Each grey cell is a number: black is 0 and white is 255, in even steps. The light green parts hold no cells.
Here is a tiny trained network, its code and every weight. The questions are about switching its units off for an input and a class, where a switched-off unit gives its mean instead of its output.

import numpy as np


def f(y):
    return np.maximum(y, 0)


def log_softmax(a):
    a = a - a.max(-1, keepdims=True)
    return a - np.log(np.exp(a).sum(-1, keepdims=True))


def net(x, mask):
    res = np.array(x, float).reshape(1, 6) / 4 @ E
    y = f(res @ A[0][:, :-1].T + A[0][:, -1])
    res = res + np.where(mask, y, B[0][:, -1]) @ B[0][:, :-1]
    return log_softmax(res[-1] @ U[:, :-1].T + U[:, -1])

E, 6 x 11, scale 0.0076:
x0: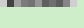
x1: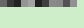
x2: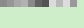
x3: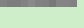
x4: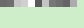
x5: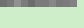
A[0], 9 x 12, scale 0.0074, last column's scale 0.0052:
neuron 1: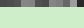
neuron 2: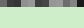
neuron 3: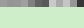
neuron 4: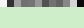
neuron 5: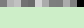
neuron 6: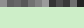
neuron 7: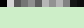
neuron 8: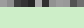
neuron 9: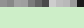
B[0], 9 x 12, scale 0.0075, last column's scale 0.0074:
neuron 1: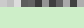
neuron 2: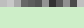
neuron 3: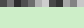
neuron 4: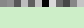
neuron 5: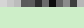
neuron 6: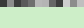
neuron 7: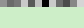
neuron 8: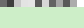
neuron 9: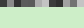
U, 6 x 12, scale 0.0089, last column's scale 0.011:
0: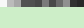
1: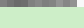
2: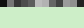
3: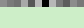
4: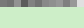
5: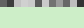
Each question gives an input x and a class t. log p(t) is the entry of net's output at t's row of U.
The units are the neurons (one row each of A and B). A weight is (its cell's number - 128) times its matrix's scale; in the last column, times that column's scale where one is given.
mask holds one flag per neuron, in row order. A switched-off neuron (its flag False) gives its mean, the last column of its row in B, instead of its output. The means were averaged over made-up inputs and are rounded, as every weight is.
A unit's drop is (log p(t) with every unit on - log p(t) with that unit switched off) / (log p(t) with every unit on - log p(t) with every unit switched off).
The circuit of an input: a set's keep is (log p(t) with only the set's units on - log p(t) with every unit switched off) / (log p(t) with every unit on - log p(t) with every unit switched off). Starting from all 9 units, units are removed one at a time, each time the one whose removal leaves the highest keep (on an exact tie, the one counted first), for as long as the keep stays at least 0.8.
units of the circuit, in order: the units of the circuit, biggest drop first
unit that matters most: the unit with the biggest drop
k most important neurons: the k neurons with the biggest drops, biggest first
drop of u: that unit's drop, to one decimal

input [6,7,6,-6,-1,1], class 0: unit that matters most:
neuron 2
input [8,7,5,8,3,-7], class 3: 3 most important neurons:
[neuron 4; neuron 5; neuron 8]
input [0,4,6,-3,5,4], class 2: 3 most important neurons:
[neuron 9; neuron 3; neuron 8]
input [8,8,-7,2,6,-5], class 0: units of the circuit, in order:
[neuron 1; neuron 2]
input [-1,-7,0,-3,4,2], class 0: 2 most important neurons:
[neuron 5; neuron 8]
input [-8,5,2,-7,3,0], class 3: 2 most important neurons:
[neuron 7; neuron 8]
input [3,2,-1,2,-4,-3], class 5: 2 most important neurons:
[neuron 8; neuron 7]
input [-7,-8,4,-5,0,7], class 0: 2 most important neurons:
[neuron 5; neuron 4]
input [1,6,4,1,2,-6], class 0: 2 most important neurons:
[neuron 2; neuron 1]
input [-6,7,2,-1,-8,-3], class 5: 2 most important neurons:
[neuron 8; neuron 5]
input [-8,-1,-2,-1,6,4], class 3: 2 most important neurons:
[neuron 7; neuron 8]
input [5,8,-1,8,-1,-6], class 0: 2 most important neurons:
[neuron 2; neuron 1]
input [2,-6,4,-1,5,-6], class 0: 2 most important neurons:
[neuron 5; neuron 8]
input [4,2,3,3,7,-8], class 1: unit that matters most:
neuron 8
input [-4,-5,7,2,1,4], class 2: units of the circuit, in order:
[neuron 3; neuron 9]
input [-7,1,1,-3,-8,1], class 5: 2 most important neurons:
[neuron 8; neuron 4]
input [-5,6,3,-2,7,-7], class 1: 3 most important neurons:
[neuron 8; neuron 5; neuron 7]
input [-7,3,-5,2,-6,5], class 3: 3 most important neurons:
[neuron 7; neuron 3; neuron 9]
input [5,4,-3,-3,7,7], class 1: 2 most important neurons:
[neuron 8; neuron 4]
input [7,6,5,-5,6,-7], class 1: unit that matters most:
neuron 7
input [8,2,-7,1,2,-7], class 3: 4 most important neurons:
[neuron 4; neuron 3; neuron 9; neuron 8]
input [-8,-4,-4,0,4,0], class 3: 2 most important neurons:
[neuron 7; neuron 8]
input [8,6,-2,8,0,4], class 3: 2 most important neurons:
[neuron 4; neuron 5]
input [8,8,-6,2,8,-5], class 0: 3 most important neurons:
[neuron 1; neuron 2; neuron 8]
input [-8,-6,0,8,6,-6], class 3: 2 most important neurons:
[neuron 7; neuron 8]
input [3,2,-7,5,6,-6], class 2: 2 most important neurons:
[neuron 6; neuron 8]
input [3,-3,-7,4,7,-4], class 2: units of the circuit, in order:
[neuron 6]
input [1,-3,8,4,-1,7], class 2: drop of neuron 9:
0.2
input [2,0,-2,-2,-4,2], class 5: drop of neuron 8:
0.5
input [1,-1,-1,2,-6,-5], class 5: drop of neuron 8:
0.6
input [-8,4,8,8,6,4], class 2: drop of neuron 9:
0.5
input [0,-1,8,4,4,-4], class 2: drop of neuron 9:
0.2
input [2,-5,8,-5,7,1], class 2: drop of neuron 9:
0.3
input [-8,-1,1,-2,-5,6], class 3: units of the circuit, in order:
[neuron 7]
